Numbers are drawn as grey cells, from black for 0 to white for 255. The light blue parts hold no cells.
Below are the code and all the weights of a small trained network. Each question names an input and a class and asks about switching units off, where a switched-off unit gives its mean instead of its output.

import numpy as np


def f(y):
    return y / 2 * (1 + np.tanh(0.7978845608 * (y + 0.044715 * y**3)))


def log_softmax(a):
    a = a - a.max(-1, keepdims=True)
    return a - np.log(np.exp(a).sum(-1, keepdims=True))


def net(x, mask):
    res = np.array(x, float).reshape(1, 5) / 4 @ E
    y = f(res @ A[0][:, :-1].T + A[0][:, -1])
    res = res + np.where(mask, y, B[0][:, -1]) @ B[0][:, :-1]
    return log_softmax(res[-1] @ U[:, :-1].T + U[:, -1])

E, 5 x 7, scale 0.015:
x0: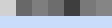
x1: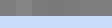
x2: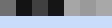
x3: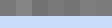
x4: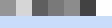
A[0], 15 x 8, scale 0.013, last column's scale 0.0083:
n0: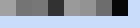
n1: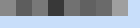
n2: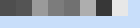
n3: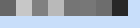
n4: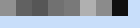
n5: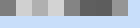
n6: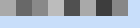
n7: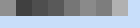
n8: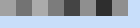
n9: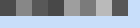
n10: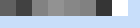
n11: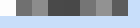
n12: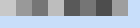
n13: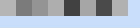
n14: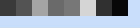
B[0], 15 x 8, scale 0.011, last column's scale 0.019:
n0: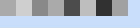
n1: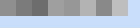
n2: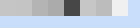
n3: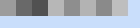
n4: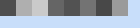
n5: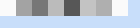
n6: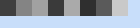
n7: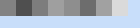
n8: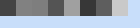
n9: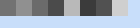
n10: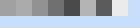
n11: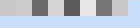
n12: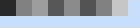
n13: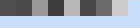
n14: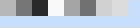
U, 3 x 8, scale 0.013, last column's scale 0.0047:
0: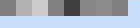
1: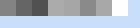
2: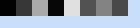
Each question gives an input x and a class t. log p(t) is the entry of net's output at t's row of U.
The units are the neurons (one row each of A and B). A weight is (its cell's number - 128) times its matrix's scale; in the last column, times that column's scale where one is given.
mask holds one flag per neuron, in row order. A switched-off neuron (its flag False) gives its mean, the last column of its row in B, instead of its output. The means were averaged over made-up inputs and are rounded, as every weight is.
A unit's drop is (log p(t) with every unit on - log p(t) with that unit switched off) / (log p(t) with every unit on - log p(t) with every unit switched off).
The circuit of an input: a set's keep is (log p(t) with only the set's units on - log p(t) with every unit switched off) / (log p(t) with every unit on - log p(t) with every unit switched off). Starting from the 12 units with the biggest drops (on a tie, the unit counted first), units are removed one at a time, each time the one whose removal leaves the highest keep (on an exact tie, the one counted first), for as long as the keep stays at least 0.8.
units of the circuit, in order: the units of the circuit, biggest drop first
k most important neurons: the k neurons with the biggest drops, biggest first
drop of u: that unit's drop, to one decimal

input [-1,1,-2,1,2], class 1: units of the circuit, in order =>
n2
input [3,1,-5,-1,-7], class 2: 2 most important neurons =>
n13; n6
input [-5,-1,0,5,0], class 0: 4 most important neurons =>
n14; n7; n3; n1
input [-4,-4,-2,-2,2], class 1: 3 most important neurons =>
n2; n10; n4
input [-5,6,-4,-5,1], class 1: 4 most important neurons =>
n2; n3; n10; n4
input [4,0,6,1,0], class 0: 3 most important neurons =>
n14; n4; n0
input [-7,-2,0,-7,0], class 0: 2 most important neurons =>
n14; n7
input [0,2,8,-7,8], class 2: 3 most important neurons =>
n9; n5; n14
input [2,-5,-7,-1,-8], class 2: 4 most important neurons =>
n13; n6; n8; n12
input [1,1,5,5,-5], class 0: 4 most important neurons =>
n2; n10; n4; n0
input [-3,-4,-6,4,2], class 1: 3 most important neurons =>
n3; n2; n10
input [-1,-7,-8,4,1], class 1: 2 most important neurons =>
n5; n3
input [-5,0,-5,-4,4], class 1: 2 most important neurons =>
n3; n2
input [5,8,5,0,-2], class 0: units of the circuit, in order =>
n4
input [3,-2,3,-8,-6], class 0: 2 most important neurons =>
n2; n10
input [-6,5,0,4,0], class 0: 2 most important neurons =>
n14; n7
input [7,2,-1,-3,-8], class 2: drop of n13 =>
0.6
